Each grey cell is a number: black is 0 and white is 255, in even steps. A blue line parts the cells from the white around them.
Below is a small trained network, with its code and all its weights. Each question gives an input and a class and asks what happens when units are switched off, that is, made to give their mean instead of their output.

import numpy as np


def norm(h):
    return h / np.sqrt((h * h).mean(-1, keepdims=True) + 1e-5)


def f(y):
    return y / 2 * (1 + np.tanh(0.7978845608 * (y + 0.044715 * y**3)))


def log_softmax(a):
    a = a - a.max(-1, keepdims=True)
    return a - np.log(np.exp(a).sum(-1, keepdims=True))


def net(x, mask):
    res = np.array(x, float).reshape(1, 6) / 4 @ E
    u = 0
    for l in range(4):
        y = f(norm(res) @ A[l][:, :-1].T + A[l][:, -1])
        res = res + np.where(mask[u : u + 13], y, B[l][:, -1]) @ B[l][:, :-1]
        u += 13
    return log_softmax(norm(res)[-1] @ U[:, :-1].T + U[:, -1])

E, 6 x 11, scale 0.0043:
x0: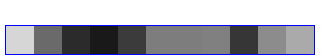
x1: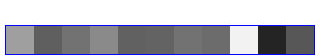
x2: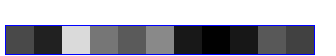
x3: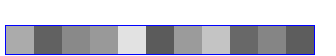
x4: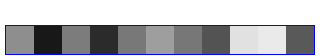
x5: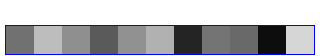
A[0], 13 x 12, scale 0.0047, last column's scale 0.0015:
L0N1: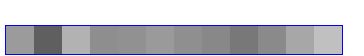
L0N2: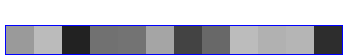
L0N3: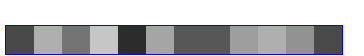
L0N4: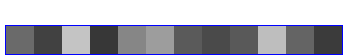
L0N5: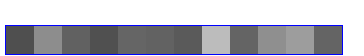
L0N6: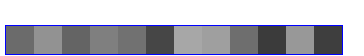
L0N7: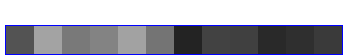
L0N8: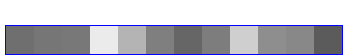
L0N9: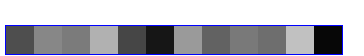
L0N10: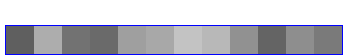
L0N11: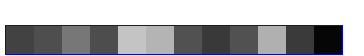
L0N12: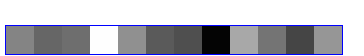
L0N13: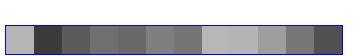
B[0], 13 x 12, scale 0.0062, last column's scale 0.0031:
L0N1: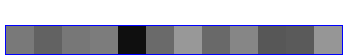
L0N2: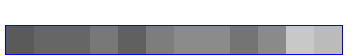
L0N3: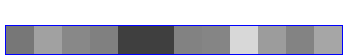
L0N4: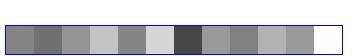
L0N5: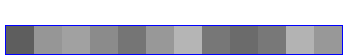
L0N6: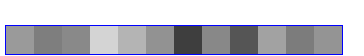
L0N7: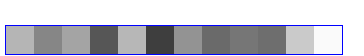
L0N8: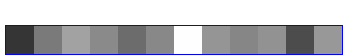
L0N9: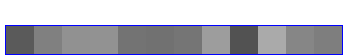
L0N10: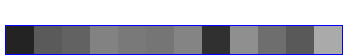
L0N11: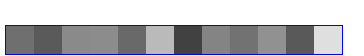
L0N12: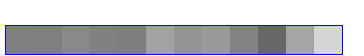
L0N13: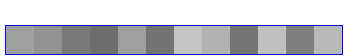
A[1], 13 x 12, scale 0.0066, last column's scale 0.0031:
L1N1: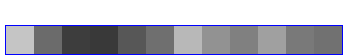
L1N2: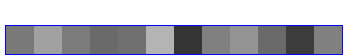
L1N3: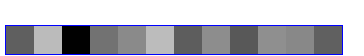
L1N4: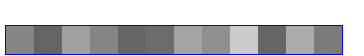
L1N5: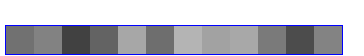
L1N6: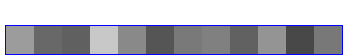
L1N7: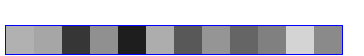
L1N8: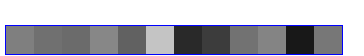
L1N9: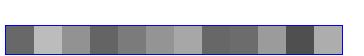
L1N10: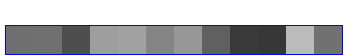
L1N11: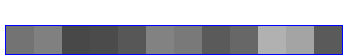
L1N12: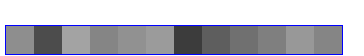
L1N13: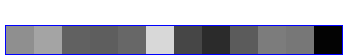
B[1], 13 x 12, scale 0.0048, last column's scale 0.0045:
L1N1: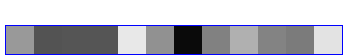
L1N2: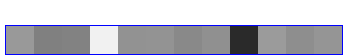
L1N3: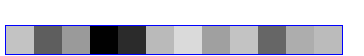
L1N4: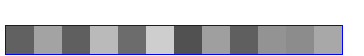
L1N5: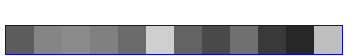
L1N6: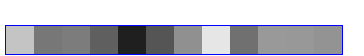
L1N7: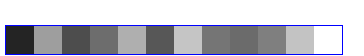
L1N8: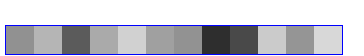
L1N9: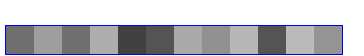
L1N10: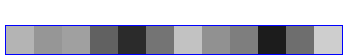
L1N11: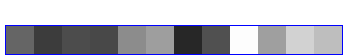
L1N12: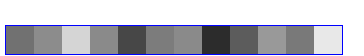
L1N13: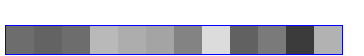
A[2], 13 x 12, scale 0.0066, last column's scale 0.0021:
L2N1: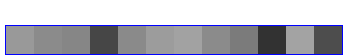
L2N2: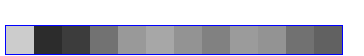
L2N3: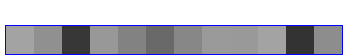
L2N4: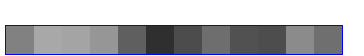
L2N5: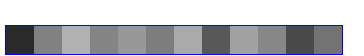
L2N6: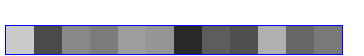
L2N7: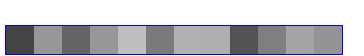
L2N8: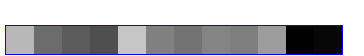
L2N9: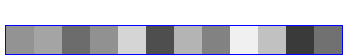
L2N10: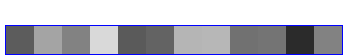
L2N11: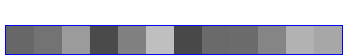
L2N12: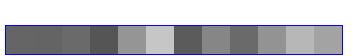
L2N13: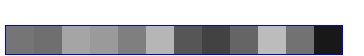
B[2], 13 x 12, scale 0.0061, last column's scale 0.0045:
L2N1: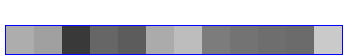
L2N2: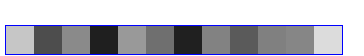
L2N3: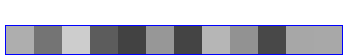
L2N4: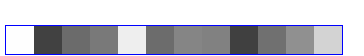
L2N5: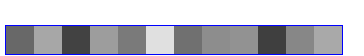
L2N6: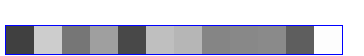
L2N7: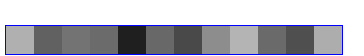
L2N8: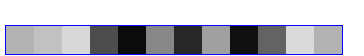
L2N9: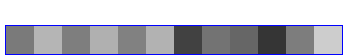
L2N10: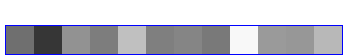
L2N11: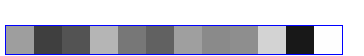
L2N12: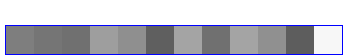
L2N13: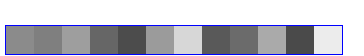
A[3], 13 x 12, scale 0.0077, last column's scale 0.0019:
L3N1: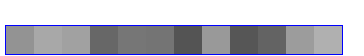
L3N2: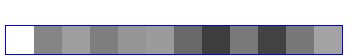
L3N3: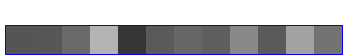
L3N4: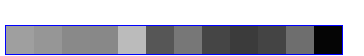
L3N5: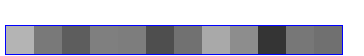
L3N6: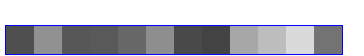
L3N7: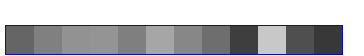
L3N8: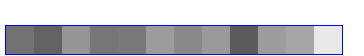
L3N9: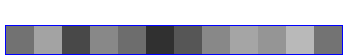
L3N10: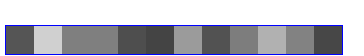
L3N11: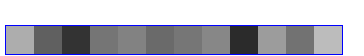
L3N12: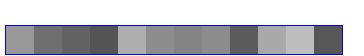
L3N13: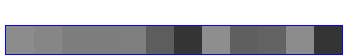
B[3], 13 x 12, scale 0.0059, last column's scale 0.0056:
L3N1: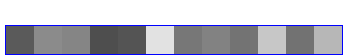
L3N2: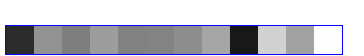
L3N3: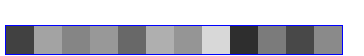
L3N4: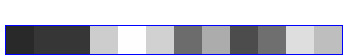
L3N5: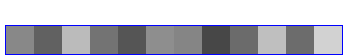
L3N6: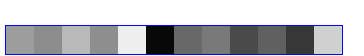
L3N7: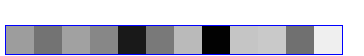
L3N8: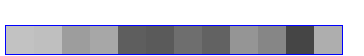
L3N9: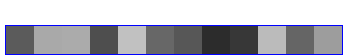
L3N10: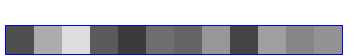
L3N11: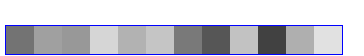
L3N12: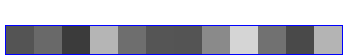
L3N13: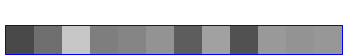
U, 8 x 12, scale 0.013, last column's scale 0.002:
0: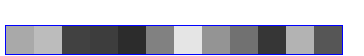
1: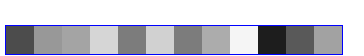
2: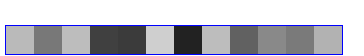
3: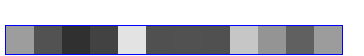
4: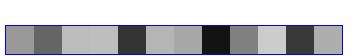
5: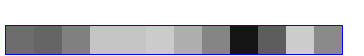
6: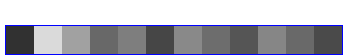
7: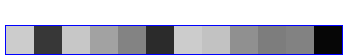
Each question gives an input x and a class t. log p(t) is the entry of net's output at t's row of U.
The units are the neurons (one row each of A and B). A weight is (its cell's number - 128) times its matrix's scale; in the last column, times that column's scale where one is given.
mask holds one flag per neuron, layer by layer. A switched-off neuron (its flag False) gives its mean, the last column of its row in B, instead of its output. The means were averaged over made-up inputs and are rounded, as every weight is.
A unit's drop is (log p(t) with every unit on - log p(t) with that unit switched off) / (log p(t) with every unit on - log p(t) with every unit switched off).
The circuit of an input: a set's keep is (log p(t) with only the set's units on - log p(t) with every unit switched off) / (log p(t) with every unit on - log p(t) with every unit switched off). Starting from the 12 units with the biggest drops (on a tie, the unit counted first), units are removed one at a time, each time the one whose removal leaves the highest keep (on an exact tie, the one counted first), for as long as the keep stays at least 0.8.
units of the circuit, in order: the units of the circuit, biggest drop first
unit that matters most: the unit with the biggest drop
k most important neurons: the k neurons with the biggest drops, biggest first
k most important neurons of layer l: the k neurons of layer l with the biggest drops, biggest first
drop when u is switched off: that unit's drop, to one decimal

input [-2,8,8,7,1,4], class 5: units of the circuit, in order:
L0N7, L3N4
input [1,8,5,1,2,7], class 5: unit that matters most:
L0N7
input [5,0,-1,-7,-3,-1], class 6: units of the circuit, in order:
L1N7, L3N6
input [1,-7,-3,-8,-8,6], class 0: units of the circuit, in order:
L1N3, L1N10
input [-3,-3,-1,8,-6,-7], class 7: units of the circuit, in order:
L1N6, L2N10
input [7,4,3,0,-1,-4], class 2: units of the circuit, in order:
L2N8, L1N1
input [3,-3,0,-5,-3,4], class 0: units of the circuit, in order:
L2N1, L1N3
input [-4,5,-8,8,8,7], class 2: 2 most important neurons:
L2N8, L1N7
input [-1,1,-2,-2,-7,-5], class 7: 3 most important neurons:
L1N6, L0N6, L2N10
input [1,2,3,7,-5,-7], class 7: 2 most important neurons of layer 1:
L1N6, L1N1
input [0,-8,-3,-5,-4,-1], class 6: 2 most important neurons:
L0N3, L3N9
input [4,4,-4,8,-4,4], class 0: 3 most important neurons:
L0N7, L2N1, L1N3
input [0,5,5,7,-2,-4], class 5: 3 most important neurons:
L0N7, L2N11, L0N3
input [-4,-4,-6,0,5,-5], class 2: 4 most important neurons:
L1N1, L2N8, L1N7, L2N3
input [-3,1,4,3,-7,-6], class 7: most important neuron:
L2N10
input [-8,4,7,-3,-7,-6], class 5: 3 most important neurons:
L2N4, L0N7, L2N6
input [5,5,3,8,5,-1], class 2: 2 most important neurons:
L0N13, L2N8
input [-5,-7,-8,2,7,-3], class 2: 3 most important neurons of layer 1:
L1N7, L1N1, L1N12
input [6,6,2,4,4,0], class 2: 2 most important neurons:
L2N8, L0N13
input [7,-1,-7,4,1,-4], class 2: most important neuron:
L2N8
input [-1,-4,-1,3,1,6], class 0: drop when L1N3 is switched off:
0.5
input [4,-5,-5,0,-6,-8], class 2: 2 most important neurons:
L1N1, L2N3
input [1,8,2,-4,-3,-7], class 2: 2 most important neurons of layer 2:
L2N3, L2N6
